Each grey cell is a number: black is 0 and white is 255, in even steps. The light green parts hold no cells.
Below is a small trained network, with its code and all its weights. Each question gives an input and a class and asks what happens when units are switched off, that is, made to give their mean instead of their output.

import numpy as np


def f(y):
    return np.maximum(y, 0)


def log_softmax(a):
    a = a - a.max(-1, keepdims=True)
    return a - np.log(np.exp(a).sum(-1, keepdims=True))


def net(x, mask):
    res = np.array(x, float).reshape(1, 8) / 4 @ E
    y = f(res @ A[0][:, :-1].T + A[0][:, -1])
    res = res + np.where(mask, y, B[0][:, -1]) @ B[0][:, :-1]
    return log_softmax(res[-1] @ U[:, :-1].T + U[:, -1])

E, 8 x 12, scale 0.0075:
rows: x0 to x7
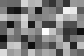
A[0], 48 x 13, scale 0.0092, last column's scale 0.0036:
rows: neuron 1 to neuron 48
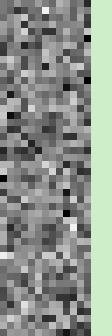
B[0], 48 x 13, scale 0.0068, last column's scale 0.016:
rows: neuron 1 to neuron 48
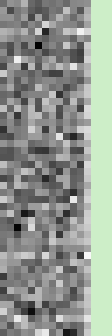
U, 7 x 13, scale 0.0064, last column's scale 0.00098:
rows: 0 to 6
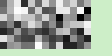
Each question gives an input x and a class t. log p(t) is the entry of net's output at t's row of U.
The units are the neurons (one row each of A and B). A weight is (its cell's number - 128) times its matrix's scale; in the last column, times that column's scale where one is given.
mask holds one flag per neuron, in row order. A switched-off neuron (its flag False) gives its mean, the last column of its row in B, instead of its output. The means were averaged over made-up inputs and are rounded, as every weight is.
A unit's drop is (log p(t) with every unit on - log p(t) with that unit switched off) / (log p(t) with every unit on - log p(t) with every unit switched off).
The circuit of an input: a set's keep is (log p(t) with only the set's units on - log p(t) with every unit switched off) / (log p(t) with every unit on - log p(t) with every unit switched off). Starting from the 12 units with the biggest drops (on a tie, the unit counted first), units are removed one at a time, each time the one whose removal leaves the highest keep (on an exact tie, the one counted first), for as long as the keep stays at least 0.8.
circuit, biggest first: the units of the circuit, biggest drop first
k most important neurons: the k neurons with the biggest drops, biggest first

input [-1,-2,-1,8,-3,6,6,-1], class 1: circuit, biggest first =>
(neuron 46)
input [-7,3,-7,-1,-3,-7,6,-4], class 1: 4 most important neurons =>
(neuron 46; neuron 5; neuron 35; neuron 8)
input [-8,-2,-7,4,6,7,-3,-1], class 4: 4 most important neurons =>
(neuron 22; neuron 7; neuron 2; neuron 26)
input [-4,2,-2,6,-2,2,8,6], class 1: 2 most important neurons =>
(neuron 46; neuron 5)
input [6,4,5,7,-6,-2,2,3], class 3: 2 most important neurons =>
(neuron 17; neuron 33)
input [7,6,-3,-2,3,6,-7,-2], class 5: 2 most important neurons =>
(neuron 45; neuron 29)
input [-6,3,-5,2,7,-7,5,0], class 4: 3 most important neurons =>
(neuron 26; neuron 16; neuron 22)
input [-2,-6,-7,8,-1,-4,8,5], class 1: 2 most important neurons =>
(neuron 46; neuron 5)
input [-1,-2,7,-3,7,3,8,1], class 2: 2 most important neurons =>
(neuron 37; neuron 9)
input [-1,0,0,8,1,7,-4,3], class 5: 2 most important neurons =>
(neuron 44; neuron 46)
